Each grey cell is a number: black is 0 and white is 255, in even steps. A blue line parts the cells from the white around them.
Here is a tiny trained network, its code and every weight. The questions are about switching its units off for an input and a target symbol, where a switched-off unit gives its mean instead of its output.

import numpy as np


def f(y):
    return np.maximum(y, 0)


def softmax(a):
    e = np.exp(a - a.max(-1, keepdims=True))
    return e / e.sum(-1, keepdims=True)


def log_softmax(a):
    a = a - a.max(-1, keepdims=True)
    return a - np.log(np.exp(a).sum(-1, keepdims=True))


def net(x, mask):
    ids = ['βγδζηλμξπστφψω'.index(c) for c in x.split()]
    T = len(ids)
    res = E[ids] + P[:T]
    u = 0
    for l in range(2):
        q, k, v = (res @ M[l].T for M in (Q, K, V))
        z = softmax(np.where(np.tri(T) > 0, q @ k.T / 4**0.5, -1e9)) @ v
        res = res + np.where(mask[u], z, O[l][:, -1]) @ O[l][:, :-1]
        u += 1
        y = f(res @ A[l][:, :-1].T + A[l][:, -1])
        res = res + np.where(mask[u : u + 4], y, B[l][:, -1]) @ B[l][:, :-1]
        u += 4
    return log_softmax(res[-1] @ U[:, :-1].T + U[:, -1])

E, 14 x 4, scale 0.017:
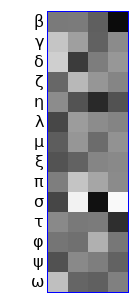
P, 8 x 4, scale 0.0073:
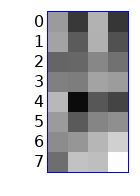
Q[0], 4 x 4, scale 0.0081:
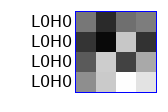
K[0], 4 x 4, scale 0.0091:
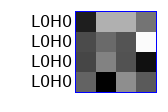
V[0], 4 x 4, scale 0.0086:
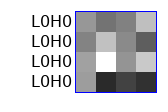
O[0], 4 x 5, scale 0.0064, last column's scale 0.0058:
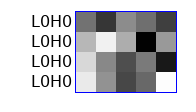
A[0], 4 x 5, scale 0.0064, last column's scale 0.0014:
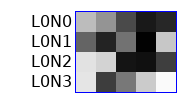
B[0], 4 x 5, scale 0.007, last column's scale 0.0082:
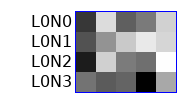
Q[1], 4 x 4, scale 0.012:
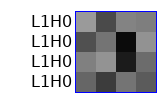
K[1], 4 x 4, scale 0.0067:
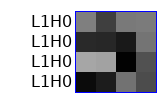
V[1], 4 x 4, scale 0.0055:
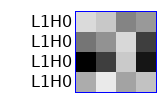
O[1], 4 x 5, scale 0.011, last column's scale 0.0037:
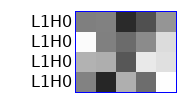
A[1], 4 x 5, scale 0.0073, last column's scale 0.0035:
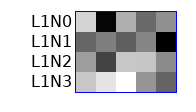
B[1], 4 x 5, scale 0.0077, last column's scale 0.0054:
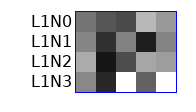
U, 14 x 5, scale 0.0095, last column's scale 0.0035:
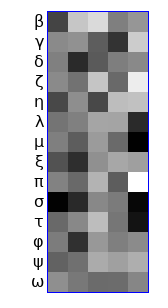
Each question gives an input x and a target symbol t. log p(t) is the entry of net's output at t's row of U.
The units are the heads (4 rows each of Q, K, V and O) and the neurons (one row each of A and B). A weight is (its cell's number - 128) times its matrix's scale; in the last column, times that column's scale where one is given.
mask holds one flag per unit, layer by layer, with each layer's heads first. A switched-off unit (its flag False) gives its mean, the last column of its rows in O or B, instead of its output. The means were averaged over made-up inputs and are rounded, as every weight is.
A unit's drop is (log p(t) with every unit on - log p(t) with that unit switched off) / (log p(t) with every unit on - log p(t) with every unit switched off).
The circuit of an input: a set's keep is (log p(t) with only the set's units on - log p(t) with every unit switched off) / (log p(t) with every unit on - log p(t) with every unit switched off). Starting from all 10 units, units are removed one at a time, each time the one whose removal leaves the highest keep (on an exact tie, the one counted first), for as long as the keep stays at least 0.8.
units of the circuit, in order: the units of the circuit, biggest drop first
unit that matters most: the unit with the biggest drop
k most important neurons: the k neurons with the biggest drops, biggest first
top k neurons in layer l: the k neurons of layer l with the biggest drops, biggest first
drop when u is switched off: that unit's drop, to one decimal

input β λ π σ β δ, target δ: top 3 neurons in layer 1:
[L1N0, L1N2, L1N3]
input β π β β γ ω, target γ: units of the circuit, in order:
[L0N1, L0N3, L1N3]
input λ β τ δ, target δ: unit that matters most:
L0N2
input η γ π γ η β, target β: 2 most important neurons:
[L0N2, L0N0]
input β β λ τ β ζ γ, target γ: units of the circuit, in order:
[L1H0, L0H0, L0N1]
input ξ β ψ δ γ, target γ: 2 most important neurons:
[L0N1, L0N3]
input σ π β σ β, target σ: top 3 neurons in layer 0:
[L0N1, L0N0, L0N3]
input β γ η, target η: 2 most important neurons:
[L1N3, L0N2]
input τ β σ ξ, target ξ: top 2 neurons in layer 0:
[L0N2, L0N0]
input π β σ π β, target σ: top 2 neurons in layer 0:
[L0N1, L0N0]
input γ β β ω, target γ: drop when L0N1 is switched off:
0.6
